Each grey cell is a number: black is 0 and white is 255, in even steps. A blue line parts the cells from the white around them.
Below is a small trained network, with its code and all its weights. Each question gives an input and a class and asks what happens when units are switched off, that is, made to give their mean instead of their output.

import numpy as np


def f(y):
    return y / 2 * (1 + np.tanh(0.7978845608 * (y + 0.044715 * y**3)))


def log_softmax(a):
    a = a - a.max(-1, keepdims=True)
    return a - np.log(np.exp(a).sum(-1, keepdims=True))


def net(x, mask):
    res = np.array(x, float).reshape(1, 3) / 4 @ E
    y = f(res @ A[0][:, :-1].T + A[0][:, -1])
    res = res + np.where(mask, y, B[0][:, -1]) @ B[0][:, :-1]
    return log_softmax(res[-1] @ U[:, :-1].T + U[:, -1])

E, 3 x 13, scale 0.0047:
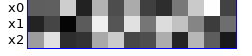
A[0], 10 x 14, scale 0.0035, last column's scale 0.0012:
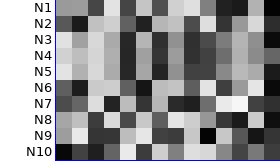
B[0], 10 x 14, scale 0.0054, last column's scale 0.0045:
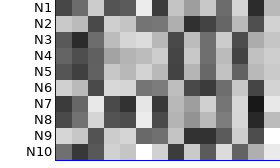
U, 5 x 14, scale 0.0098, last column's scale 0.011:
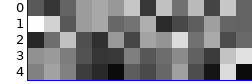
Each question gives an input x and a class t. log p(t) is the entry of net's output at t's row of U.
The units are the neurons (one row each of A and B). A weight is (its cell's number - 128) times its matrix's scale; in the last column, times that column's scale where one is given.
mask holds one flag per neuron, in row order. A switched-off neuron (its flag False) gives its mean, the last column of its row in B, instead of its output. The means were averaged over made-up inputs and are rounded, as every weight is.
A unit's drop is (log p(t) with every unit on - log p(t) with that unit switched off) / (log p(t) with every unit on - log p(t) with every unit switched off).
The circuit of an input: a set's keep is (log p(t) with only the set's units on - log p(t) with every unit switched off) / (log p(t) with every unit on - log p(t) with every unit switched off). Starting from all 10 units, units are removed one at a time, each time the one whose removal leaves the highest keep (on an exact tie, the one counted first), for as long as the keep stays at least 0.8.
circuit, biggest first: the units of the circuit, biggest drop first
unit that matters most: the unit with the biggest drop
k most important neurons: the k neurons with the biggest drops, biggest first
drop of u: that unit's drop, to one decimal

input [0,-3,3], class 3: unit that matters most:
N10
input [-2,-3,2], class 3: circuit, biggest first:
[N10, N7, N6, N2]
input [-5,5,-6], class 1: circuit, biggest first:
[N6, N2]
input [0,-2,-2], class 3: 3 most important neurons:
[N9, N10, N7]
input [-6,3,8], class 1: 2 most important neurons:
[N9, N7]
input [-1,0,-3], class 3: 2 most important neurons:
[N9, N7]
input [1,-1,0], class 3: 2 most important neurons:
[N10, N9]
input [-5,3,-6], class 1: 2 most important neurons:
[N6, N2]
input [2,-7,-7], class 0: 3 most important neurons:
[N3, N4, N5]
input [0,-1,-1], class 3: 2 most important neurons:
[N9, N10]
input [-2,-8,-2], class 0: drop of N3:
0.0
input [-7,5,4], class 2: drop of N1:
0.3
